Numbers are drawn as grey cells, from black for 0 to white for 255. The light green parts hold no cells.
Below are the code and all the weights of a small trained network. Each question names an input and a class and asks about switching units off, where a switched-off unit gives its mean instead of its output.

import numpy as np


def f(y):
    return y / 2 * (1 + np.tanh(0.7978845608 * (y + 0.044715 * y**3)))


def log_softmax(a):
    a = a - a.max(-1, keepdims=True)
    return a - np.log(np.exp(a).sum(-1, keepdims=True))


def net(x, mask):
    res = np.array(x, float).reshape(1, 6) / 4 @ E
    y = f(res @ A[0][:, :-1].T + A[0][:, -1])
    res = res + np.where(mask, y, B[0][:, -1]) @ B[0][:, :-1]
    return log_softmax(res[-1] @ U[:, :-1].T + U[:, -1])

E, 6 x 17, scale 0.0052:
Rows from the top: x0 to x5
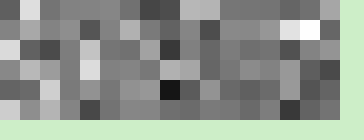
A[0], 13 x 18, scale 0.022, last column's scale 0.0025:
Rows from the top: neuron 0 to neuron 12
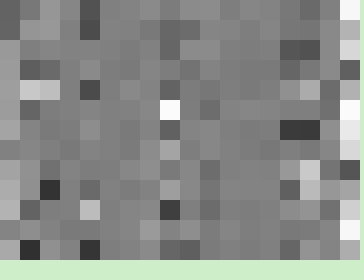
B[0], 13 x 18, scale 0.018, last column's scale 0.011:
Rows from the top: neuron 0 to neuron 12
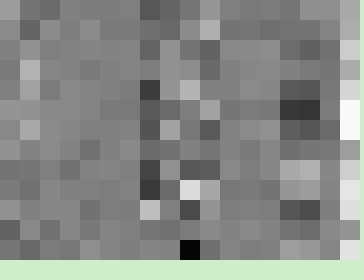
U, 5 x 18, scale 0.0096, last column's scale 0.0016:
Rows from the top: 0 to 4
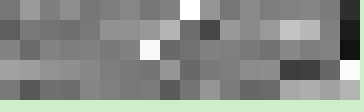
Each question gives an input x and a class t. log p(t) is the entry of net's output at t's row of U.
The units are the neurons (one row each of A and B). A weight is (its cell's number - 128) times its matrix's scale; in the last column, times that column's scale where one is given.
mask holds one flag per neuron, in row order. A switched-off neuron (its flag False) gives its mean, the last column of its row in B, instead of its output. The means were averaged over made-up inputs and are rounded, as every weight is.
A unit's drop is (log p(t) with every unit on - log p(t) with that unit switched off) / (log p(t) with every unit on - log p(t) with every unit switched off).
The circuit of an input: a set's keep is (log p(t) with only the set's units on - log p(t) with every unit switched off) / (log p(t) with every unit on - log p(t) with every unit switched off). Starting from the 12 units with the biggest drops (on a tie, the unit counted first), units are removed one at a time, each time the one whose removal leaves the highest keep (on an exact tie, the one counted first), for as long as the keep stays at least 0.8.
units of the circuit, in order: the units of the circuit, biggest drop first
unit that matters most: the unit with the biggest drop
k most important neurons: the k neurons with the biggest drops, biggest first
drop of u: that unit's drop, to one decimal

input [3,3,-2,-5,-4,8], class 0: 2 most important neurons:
[neuron 4; neuron 9]
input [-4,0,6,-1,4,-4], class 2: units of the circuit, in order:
[neuron 5; neuron 4; neuron 6; neuron 10]
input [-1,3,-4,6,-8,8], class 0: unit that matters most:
neuron 9
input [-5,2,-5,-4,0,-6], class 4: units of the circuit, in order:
[neuron 6; neuron 4]
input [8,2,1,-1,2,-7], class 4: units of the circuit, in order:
[neuron 6; neuron 5]
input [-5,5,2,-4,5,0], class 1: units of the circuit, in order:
[neuron 5; neuron 12]
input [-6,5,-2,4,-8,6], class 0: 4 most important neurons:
[neuron 9; neuron 10; neuron 6; neuron 2]
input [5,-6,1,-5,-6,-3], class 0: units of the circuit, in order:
[neuron 9; neuron 12]
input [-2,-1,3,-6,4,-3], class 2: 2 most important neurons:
[neuron 5; neuron 4]
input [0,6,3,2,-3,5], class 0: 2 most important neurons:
[neuron 9; neuron 4]
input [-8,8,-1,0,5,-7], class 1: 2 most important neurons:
[neuron 8; neuron 5]
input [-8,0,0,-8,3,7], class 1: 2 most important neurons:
[neuron 12; neuron 5]
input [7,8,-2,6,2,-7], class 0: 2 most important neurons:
[neuron 4; neuron 12]
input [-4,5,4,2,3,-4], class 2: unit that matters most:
neuron 10
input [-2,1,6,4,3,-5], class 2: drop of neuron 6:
0.2
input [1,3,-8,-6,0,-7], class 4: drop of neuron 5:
0.2
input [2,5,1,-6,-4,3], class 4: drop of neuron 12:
0.3
